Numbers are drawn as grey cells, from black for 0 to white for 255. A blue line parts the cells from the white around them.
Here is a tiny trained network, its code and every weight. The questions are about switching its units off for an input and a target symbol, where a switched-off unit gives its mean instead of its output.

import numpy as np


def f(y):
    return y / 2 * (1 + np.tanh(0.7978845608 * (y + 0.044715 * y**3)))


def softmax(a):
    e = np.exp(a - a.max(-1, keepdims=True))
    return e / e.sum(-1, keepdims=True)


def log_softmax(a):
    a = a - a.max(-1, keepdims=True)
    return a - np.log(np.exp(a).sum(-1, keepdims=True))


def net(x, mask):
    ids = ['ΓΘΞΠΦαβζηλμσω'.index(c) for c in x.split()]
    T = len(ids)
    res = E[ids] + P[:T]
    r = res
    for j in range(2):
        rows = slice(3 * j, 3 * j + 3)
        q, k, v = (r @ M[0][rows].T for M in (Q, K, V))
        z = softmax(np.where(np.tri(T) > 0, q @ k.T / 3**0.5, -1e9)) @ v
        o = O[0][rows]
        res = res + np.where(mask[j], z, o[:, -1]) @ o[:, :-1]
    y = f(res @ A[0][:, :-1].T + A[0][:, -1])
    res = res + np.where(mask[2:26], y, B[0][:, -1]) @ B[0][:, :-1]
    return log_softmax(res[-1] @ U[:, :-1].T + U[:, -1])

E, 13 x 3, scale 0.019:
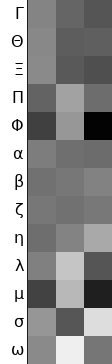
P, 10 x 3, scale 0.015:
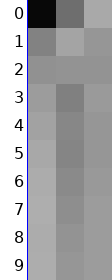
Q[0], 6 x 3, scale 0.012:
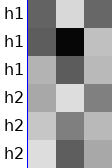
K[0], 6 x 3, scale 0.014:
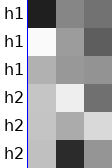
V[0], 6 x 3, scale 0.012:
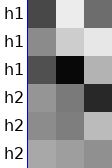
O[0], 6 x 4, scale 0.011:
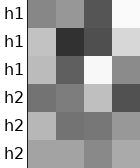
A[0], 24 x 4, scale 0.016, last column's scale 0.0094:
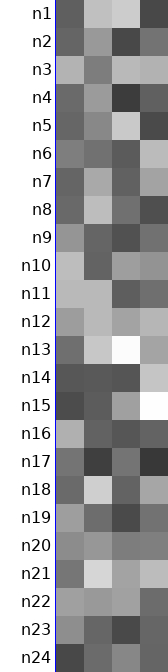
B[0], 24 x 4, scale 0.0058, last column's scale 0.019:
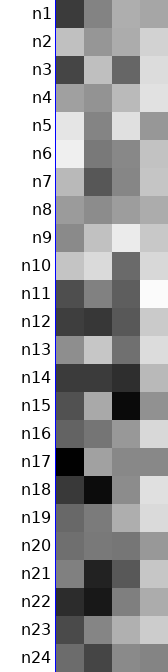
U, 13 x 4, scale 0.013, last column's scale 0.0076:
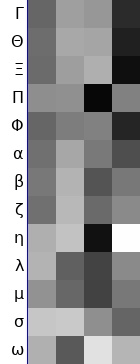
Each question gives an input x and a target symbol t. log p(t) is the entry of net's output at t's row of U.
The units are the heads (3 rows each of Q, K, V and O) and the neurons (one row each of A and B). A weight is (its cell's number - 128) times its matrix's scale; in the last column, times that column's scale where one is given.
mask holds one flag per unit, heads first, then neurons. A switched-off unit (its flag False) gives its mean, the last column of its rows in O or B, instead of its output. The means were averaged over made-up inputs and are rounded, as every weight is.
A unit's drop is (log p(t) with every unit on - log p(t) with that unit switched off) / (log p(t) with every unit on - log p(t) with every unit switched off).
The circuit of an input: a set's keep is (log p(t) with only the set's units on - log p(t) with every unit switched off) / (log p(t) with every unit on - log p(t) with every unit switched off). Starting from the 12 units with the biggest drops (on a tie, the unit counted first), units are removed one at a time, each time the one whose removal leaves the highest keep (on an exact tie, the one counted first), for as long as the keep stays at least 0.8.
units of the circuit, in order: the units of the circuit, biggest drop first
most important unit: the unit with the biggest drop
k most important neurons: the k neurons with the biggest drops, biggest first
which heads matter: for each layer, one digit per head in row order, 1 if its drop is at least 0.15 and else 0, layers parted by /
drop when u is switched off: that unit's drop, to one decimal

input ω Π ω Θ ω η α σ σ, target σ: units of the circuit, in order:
[n18, n10]
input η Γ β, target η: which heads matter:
10
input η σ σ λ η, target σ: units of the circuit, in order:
[n18, n21]
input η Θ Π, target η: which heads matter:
10
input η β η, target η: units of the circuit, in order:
[n18, n4, n23]
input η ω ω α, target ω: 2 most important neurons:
[n9, n4]
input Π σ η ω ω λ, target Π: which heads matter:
11
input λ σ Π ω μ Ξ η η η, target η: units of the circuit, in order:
[n18, n4]
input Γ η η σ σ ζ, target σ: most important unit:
n10
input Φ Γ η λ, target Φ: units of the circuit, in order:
[h1, n21, n18]
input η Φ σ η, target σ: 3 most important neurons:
[n10, n18, n14]
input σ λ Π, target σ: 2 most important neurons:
[n10, n5]
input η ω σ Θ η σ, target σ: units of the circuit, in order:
[n10, n18, h2]
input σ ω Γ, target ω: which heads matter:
01
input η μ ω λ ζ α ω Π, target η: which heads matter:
10
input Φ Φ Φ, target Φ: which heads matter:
11
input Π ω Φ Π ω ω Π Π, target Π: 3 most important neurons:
[n9, n4, n2]
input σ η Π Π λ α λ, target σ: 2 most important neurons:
[n10, n3]
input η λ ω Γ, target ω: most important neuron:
[n9]
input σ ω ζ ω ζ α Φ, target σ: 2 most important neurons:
[n5, n10]
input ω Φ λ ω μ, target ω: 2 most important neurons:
[n4, n2]
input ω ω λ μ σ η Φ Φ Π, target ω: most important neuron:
[n4]
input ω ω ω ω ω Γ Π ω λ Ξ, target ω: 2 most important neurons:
[n9, n4]
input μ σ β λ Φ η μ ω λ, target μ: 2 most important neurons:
[n18, n21]
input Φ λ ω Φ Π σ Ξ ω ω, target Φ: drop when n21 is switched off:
0.3
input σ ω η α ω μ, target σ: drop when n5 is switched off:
0.2
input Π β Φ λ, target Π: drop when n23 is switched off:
0.2
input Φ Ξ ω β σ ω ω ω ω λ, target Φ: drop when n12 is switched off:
0.1
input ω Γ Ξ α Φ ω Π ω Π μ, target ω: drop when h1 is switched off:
0.3
